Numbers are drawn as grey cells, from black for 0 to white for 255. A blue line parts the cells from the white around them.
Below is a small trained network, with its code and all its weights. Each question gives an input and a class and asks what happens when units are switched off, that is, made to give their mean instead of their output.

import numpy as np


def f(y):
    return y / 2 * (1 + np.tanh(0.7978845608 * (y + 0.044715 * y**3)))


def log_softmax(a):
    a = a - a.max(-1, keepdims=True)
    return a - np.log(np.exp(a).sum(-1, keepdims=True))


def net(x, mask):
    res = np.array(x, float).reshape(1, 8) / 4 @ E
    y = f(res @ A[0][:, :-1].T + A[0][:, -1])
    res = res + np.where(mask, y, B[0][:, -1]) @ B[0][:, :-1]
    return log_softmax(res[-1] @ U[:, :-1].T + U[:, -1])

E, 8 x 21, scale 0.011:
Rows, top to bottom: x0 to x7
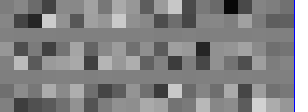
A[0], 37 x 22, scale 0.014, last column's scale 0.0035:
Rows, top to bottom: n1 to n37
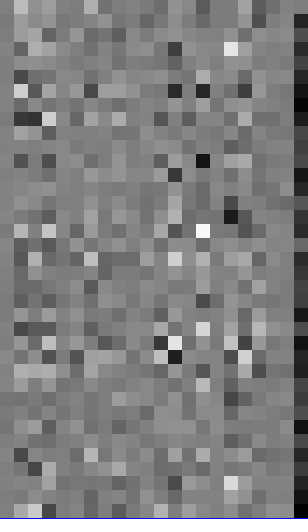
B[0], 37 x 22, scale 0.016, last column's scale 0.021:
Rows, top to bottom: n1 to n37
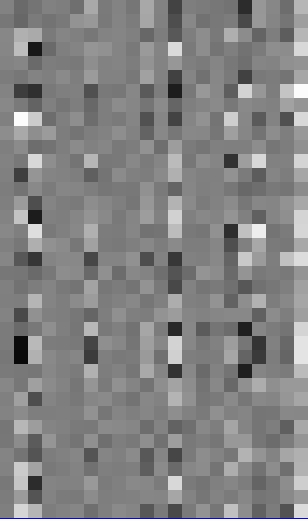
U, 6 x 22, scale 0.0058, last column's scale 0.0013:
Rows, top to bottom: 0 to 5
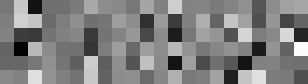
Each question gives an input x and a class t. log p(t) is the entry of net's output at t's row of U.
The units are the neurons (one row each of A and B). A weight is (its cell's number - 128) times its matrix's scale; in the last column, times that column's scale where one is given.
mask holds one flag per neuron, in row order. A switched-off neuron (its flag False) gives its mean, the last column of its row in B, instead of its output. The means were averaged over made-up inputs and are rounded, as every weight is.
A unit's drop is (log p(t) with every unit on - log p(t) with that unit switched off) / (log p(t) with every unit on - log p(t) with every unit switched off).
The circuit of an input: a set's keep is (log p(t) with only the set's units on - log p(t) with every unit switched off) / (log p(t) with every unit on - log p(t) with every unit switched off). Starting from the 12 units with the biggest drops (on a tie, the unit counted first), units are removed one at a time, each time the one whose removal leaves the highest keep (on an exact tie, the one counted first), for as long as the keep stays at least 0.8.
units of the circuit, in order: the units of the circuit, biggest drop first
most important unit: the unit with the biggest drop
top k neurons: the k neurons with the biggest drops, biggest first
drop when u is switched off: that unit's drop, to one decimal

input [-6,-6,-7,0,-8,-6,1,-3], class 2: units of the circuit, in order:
n19
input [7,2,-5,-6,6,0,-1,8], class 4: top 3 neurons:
n24, n6, n4
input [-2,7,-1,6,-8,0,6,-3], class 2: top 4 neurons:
n19, n33, n37, n3
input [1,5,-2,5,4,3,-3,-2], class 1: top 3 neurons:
n9, n17, n34
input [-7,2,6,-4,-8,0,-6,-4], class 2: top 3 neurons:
n19, n33, n16
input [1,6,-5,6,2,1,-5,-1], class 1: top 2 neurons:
n9, n17
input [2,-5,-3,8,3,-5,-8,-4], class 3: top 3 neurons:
n26, n17, n13
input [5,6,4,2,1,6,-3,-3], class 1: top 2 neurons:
n9, n4
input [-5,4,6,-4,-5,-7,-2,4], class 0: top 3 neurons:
n7, n4, n35
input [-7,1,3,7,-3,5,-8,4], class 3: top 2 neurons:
n26, n16
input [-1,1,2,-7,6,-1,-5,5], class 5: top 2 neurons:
n17, n19
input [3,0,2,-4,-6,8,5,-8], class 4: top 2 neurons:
n27, n1
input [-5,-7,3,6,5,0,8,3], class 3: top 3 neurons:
n25, n9, n23
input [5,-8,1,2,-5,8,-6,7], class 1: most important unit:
n37
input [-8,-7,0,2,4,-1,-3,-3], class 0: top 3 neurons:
n4, n35, n9
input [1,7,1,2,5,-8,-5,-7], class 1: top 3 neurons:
n9, n34, n24
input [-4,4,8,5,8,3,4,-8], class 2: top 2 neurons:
n7, n24
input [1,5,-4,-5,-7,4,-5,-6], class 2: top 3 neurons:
n19, n33, n24
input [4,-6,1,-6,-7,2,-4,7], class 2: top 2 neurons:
n19, n9
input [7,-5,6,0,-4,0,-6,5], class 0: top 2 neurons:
n16, n25
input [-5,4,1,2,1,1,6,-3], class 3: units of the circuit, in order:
n25
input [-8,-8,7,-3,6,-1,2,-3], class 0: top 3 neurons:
n4, n35, n9
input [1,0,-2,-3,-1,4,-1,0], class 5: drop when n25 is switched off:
0.1
